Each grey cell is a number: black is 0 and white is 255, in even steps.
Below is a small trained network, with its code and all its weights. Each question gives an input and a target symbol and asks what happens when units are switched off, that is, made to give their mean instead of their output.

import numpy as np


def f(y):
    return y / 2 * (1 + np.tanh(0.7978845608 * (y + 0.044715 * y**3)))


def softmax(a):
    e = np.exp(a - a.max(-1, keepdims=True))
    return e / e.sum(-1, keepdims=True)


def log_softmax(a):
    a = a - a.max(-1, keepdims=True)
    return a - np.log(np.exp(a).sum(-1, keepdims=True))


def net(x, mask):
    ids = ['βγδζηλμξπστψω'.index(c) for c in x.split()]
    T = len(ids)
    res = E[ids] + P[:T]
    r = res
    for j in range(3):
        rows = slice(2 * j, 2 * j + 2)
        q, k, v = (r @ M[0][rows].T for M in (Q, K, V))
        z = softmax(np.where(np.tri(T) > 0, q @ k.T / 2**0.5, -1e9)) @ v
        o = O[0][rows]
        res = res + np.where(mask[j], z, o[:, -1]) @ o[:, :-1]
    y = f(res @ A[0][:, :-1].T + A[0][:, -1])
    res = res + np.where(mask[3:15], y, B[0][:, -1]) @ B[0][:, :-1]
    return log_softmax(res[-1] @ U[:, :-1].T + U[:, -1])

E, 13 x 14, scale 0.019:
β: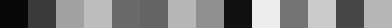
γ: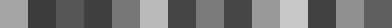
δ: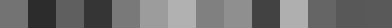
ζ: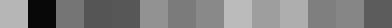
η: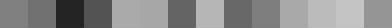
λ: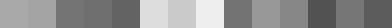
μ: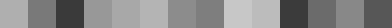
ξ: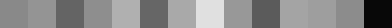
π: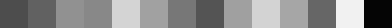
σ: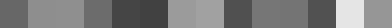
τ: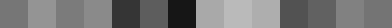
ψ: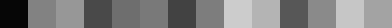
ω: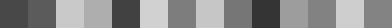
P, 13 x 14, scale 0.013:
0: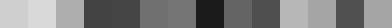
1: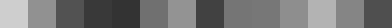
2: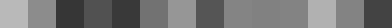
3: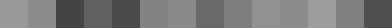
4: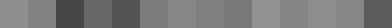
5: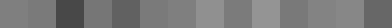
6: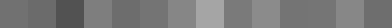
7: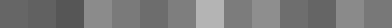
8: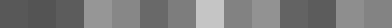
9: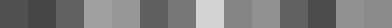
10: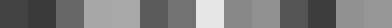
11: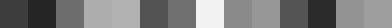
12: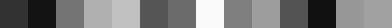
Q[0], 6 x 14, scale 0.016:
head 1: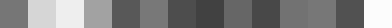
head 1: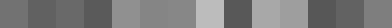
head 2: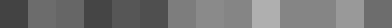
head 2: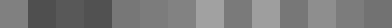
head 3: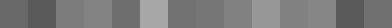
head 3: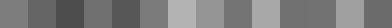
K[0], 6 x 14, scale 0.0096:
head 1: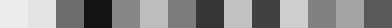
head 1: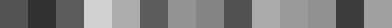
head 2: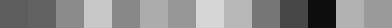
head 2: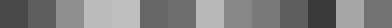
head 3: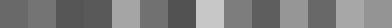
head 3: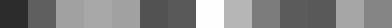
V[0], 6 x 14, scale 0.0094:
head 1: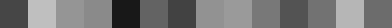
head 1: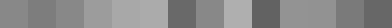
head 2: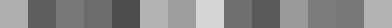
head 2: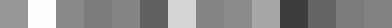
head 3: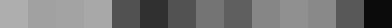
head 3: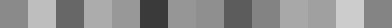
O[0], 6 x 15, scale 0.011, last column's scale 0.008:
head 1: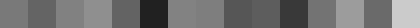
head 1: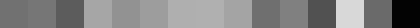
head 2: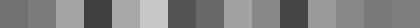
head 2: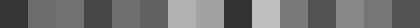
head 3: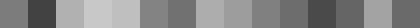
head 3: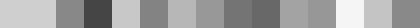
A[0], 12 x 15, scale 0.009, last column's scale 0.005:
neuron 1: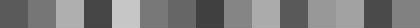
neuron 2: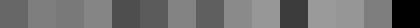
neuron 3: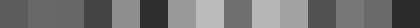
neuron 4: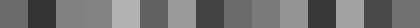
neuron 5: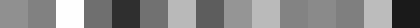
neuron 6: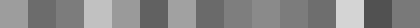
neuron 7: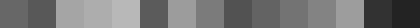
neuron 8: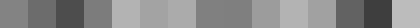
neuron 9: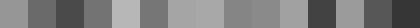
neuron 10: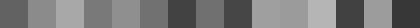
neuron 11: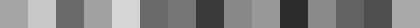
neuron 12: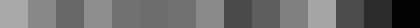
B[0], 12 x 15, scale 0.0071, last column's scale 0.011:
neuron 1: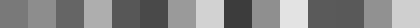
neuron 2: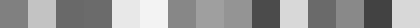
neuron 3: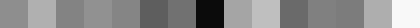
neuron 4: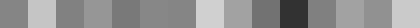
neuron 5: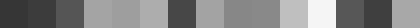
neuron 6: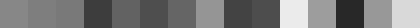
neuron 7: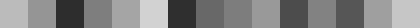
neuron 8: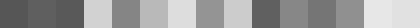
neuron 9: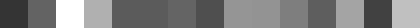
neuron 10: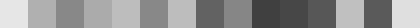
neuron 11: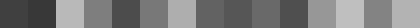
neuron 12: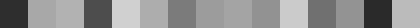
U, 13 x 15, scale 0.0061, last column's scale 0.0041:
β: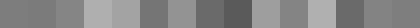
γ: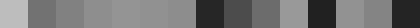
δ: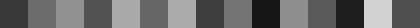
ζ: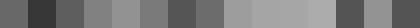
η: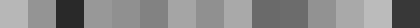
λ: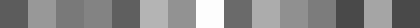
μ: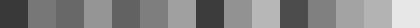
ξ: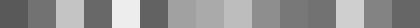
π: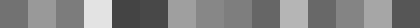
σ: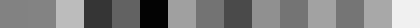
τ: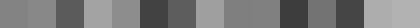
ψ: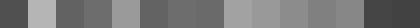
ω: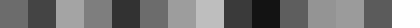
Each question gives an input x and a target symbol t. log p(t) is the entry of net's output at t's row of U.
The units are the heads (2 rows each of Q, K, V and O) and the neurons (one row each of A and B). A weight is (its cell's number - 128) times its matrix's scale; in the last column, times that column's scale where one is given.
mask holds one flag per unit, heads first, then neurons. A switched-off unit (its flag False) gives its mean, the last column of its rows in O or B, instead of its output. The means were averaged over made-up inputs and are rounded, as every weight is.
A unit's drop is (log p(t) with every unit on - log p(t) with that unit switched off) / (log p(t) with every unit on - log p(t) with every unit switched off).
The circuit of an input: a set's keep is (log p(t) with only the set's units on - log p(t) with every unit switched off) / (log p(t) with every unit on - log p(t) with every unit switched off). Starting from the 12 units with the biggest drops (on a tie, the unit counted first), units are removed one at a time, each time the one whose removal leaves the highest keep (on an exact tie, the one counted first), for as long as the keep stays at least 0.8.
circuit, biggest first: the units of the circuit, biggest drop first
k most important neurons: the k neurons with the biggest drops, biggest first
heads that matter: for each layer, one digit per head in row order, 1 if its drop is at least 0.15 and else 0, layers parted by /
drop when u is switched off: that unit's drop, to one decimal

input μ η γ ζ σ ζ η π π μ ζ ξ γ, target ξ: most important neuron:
[neuron 9]
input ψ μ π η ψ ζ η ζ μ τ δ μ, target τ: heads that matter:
101
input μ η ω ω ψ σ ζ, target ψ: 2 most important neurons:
[neuron 2; neuron 12]
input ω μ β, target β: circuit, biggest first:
[neuron 10; head 1; neuron 5]
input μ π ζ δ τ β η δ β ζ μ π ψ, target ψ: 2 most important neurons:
[neuron 2; neuron 8]
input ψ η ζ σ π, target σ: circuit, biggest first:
[head 1; neuron 6]
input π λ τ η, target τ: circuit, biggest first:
[head 3; head 1; neuron 7]
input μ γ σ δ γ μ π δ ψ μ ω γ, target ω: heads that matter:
110
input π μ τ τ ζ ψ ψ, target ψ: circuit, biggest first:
[neuron 2; head 3]
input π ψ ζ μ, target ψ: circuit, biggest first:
[head 1; neuron 2; neuron 12; head 3]
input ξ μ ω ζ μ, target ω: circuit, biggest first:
[neuron 11; neuron 3]
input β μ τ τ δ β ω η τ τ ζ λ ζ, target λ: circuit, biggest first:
[head 2; neuron 1]
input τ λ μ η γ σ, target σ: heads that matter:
001
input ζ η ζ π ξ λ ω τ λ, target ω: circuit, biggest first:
[head 1]
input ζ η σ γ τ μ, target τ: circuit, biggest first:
[head 3; head 1]
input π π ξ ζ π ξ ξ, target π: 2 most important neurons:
[neuron 6; neuron 9]
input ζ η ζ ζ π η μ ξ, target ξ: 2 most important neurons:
[neuron 9; neuron 1]
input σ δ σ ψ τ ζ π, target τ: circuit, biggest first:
[neuron 7; head 1]
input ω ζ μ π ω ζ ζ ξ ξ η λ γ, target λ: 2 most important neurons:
[neuron 1; neuron 10]
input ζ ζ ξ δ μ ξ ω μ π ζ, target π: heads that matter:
110
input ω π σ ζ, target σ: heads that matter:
101
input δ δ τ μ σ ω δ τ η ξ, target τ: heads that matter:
101
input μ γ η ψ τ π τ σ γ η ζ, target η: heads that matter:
111
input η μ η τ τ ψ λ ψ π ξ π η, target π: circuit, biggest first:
[head 2]
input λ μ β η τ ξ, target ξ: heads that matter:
100
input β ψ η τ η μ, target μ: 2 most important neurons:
[neuron 11; neuron 6]
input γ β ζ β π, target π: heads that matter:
000
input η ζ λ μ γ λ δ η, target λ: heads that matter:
110
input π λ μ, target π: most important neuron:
[neuron 6]
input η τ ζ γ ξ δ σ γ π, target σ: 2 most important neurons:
[neuron 6; neuron 8]
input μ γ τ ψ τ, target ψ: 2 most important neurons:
[neuron 2; neuron 12]
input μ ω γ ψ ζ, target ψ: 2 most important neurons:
[neuron 12; neuron 2]
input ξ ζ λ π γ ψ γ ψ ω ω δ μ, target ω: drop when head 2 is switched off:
0.1
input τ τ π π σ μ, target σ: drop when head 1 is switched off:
0.1
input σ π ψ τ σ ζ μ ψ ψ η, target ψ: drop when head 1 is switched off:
0.3
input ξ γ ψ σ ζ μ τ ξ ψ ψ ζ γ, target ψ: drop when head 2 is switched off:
0.0
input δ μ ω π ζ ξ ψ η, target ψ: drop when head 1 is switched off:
0.4
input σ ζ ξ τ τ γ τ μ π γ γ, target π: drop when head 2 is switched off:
0.9
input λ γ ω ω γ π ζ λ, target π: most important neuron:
[neuron 9]
